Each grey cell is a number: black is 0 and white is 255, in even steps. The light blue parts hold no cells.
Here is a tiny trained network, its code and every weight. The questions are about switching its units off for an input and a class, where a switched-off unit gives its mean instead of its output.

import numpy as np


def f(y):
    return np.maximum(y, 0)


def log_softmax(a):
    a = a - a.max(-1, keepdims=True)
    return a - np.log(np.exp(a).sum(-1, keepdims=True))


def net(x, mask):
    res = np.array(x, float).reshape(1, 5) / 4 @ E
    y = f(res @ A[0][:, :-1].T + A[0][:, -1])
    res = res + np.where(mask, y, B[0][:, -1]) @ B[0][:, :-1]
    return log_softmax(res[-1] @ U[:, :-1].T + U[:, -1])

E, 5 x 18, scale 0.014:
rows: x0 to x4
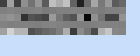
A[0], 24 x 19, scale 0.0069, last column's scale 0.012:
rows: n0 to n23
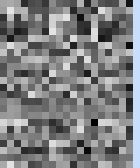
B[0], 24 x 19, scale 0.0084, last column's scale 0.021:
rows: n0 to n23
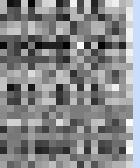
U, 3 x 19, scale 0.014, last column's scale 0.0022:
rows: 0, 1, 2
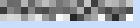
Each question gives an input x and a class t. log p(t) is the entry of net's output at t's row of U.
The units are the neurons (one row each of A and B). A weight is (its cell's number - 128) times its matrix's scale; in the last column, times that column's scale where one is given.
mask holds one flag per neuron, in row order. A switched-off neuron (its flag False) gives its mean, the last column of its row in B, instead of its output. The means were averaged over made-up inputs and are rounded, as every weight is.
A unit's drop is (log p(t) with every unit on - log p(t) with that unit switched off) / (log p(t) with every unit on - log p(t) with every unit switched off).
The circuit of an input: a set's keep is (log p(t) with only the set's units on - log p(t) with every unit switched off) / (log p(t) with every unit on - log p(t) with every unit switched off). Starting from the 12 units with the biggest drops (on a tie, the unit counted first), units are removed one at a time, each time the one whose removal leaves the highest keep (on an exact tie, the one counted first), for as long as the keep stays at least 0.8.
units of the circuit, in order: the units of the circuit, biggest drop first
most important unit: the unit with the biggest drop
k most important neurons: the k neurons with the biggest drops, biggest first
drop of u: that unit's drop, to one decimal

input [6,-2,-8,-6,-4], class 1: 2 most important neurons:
[n20, n8]
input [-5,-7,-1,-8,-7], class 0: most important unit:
n21
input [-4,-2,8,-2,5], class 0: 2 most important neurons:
[n0, n14]
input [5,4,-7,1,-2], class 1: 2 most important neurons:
[n20, n8]
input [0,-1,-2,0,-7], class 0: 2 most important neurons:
[n21, n6]
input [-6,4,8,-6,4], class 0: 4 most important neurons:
[n0, n14, n7, n1]
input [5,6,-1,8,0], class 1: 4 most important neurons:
[n20, n0, n7, n2]
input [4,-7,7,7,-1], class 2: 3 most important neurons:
[n4, n10, n3]
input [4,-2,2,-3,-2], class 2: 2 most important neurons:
[n4, n6]
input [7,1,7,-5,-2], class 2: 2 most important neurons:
[n4, n10]
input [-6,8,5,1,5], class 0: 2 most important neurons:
[n0, n1]
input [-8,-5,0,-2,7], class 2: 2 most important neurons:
[n17, n11]
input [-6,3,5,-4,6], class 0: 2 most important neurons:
[n0, n1]
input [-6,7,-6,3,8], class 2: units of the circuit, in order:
[n17]
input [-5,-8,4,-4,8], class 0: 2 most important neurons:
[n1, n0]
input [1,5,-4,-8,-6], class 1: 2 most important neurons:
[n1, n0]
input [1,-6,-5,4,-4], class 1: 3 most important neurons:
[n1, n0, n7]
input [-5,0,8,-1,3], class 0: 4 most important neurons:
[n0, n14, n7, n20]
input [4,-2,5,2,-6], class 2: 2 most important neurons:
[n4, n10]
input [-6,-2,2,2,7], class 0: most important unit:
n1
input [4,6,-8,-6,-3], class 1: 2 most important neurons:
[n8, n1]
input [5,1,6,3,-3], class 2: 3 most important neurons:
[n4, n10, n3]
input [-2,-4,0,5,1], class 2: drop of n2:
0.2
